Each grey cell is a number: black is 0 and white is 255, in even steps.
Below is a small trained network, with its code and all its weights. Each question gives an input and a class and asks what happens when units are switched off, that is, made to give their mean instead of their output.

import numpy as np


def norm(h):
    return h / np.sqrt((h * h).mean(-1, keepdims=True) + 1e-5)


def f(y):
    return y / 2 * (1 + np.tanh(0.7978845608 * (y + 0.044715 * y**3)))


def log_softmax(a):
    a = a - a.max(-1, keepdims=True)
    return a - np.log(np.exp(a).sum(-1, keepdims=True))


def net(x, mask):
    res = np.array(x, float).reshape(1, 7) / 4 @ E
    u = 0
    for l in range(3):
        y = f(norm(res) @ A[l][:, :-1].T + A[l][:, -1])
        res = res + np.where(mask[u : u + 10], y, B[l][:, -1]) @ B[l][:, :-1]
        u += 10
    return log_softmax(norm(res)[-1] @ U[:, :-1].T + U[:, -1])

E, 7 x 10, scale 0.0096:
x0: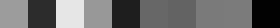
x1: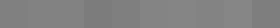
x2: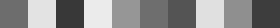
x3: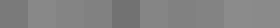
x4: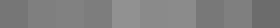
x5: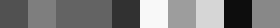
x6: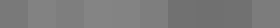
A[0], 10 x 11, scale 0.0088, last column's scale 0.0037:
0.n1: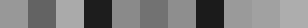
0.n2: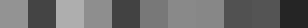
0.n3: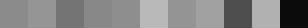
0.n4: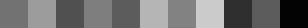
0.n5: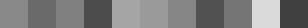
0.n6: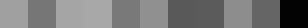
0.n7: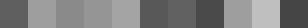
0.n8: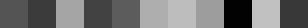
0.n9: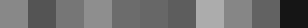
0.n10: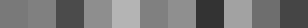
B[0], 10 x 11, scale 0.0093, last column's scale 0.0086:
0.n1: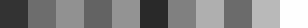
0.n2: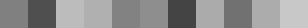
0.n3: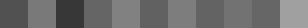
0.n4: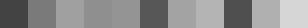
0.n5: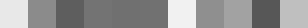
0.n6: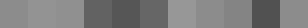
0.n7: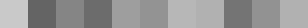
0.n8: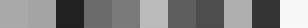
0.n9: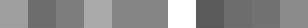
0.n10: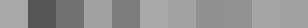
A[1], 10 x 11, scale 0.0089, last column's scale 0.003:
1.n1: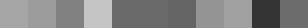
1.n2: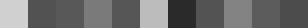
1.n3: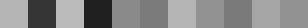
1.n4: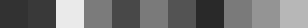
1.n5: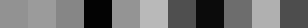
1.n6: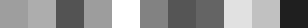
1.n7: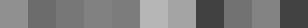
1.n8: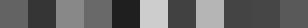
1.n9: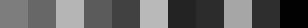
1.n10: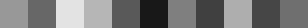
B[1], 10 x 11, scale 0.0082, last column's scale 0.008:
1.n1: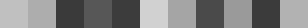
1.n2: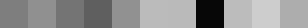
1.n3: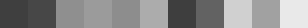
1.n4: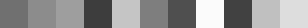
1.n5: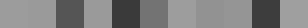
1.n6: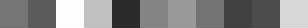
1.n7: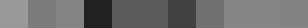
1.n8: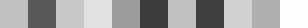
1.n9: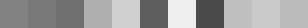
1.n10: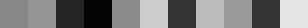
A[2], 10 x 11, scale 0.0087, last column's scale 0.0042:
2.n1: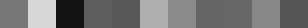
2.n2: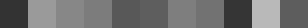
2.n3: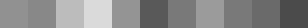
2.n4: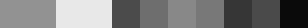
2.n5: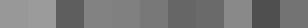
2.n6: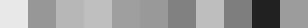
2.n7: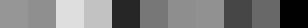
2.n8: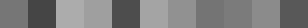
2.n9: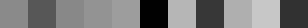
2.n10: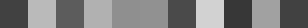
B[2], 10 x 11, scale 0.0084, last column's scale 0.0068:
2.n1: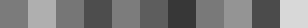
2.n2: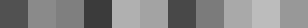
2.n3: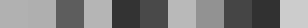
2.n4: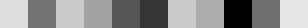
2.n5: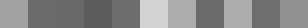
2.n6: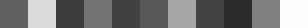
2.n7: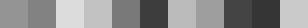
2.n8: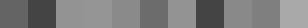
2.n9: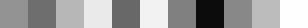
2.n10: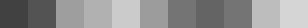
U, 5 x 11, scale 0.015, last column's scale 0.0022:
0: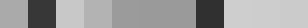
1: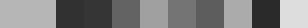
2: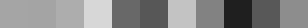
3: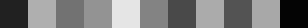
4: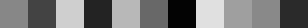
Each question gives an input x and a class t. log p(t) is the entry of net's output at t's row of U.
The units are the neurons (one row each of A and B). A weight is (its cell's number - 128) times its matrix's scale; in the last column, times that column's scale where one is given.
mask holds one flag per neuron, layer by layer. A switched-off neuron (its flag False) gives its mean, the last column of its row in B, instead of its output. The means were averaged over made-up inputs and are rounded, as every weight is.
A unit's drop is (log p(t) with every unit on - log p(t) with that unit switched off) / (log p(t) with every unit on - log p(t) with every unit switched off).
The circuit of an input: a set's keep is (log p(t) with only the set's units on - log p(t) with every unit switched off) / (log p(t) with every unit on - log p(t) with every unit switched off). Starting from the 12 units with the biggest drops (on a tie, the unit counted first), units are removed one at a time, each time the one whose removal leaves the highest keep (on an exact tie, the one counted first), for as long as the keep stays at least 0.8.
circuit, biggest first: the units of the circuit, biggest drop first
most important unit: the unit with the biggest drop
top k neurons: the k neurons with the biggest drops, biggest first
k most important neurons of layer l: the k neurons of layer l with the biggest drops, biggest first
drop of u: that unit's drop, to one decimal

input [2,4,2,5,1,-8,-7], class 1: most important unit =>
1.n10
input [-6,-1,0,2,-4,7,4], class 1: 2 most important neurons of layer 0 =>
(0.n8; 0.n1)
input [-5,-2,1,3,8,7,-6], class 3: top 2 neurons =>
(0.n4; 2.n10)
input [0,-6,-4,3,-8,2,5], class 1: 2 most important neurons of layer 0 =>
(0.n8; 0.n5)
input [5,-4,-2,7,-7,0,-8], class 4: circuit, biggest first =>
(1.n4; 1.n10)
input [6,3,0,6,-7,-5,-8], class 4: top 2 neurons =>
(0.n8; 1.n4)
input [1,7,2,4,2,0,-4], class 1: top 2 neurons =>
(0.n1; 1.n6)
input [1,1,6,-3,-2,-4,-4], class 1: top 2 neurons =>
(1.n1; 1.n10)
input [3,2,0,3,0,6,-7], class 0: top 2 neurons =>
(0.n8; 0.n1)
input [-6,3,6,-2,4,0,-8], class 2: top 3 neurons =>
(1.n6; 0.n1; 1.n10)
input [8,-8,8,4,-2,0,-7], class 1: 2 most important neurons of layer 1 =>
(1.n10; 1.n1)
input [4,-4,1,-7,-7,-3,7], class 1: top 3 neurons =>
(0.n1; 1.n1; 0.n4)
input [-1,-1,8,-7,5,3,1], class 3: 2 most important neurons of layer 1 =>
(1.n6; 1.n8)
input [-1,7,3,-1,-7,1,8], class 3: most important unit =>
1.n8
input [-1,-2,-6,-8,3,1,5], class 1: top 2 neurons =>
(0.n8; 1.n8)
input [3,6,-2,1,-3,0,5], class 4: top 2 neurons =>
(1.n4; 0.n1)
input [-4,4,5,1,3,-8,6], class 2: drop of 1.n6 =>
0.2
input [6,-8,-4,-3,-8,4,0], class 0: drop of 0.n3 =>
0.0
